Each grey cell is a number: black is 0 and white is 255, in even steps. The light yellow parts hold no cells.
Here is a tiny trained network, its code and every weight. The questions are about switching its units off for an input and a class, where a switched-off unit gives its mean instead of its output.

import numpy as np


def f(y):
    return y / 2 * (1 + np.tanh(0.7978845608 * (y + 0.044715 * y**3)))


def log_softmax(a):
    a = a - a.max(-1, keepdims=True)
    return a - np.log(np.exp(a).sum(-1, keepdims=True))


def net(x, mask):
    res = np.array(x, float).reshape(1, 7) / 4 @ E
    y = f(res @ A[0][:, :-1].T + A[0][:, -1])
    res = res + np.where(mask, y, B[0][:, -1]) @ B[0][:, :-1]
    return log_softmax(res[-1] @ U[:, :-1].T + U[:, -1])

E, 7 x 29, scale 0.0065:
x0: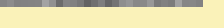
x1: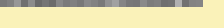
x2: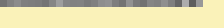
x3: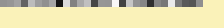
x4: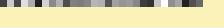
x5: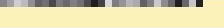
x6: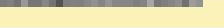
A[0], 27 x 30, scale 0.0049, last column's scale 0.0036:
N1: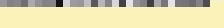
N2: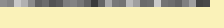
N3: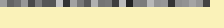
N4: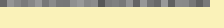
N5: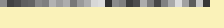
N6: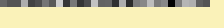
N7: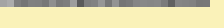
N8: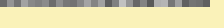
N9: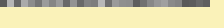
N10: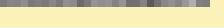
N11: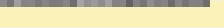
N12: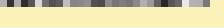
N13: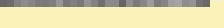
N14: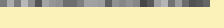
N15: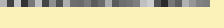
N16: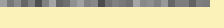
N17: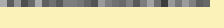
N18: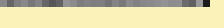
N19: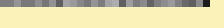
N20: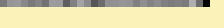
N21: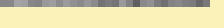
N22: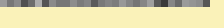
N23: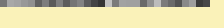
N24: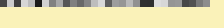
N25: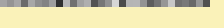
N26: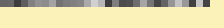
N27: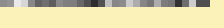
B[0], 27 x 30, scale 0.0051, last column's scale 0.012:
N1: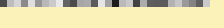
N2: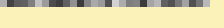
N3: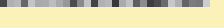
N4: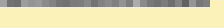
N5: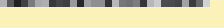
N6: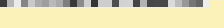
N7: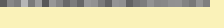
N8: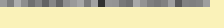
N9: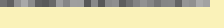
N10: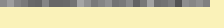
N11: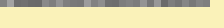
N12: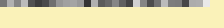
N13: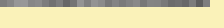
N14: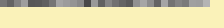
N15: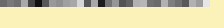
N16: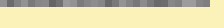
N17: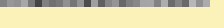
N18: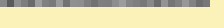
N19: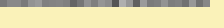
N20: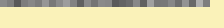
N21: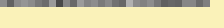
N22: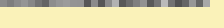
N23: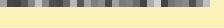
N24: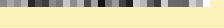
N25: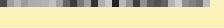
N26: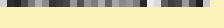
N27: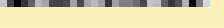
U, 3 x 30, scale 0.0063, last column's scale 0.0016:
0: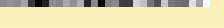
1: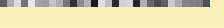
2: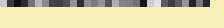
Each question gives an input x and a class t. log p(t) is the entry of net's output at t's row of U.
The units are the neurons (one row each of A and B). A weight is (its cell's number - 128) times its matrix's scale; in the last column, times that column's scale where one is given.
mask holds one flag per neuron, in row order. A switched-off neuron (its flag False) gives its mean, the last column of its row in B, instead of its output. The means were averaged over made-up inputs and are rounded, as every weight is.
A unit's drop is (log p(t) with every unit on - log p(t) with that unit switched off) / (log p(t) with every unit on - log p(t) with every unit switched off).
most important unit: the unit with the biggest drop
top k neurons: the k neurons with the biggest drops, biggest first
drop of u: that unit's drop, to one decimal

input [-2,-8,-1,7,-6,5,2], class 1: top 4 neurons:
[N1, N25, N24, N14]
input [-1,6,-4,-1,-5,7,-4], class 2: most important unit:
N27
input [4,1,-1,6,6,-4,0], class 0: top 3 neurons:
[N24, N6, N3]
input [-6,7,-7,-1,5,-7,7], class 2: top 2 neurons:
[N5, N26]
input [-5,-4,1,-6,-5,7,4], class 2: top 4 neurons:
[N27, N23, N2, N1]
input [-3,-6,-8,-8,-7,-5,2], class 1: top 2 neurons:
[N6, N3]
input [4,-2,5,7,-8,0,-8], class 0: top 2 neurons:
[N15, N12]
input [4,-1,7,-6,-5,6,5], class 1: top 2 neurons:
[N6, N3]
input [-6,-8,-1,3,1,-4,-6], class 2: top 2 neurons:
[N6, N3]
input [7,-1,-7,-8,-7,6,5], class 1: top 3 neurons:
[N6, N3, N24]
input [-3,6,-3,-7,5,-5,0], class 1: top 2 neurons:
[N6, N3]
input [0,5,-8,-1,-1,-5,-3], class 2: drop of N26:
0.0
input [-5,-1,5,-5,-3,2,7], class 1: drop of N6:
0.1
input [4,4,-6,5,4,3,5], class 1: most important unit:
N1
